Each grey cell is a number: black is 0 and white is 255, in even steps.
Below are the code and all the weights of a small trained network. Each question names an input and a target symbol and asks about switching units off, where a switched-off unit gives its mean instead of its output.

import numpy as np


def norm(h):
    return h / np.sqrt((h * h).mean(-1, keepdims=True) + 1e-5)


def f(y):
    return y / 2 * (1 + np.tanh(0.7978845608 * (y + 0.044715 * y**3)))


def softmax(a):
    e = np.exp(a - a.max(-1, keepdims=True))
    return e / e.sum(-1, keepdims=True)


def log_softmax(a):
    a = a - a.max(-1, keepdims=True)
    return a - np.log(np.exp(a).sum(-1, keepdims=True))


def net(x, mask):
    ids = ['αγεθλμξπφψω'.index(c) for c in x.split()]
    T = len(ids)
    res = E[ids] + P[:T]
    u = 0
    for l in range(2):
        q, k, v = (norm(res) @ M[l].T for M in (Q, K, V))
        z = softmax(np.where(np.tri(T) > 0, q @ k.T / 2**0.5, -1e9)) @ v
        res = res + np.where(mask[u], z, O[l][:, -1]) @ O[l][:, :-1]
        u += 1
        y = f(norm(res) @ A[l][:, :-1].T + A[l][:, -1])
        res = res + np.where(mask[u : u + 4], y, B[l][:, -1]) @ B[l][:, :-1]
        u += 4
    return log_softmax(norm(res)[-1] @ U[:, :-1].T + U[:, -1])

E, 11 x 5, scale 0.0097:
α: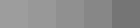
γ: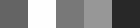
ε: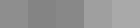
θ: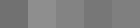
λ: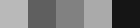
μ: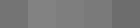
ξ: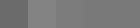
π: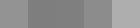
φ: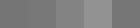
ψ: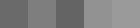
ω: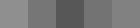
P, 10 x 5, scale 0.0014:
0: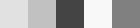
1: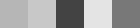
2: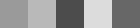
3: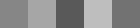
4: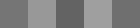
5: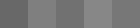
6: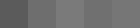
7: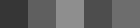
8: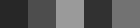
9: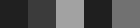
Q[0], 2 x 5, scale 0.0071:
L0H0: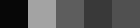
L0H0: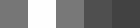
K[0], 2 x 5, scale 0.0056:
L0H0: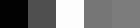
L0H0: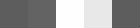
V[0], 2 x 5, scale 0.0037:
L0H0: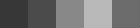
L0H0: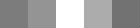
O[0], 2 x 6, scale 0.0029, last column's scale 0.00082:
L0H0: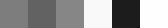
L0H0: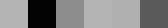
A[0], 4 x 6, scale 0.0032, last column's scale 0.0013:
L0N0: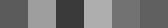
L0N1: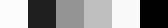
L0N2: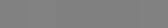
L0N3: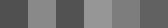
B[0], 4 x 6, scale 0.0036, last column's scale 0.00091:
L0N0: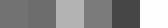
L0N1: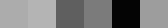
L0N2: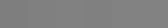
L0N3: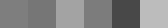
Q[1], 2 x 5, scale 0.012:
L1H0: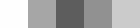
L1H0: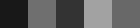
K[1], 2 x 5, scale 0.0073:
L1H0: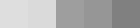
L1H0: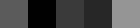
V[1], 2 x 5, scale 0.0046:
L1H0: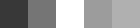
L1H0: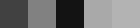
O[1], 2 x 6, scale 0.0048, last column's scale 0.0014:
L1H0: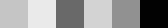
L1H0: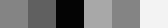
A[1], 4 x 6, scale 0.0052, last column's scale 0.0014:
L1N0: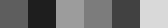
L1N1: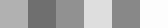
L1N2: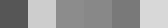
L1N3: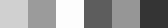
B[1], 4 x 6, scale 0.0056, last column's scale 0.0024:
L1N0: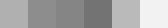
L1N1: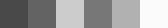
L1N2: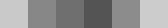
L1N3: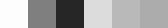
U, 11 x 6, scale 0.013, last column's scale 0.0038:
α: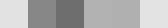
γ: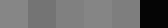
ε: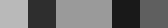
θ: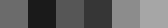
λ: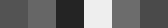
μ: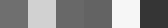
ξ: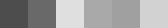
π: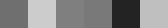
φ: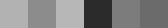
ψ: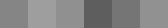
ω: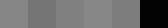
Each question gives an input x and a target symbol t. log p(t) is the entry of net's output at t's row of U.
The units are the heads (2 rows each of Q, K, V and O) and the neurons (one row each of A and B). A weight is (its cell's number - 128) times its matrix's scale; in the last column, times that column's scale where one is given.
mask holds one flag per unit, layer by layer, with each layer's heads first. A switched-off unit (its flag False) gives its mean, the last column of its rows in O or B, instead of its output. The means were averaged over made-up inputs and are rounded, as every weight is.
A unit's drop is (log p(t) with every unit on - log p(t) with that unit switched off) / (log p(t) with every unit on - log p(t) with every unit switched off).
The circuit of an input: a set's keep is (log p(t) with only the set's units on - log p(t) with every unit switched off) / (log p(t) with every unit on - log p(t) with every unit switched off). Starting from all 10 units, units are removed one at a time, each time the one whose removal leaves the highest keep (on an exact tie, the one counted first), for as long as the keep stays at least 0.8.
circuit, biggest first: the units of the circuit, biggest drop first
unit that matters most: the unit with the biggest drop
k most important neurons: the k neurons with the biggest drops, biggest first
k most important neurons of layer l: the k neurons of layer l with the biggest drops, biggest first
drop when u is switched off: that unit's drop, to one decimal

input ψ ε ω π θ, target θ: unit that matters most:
L1H0
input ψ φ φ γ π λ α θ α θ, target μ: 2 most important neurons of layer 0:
L0N1; L0N0
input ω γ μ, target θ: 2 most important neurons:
L1N0; L1N1
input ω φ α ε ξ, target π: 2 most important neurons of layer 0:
L0N0; L0N3
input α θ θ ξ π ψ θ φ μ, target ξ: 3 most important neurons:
L0N1; L1N3; L1N1
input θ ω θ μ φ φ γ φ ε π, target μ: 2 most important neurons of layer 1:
L1N3; L1N0
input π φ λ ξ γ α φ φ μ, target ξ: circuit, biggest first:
L0H0; L1H0; L0N1; L1N1
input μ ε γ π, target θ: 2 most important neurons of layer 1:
L1N3; L1N0
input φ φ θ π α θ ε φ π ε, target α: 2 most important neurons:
L1N3; L0N1
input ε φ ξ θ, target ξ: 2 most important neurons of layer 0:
L0N1; L0N0
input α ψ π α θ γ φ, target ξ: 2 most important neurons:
L1N1; L1N3
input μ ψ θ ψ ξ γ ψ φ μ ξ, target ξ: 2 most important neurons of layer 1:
L1N3; L1N1
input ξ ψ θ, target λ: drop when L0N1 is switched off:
0.1
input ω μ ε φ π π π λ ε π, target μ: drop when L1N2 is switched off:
0.0
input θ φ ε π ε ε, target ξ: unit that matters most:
L0N1
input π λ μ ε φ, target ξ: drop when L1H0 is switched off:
0.1
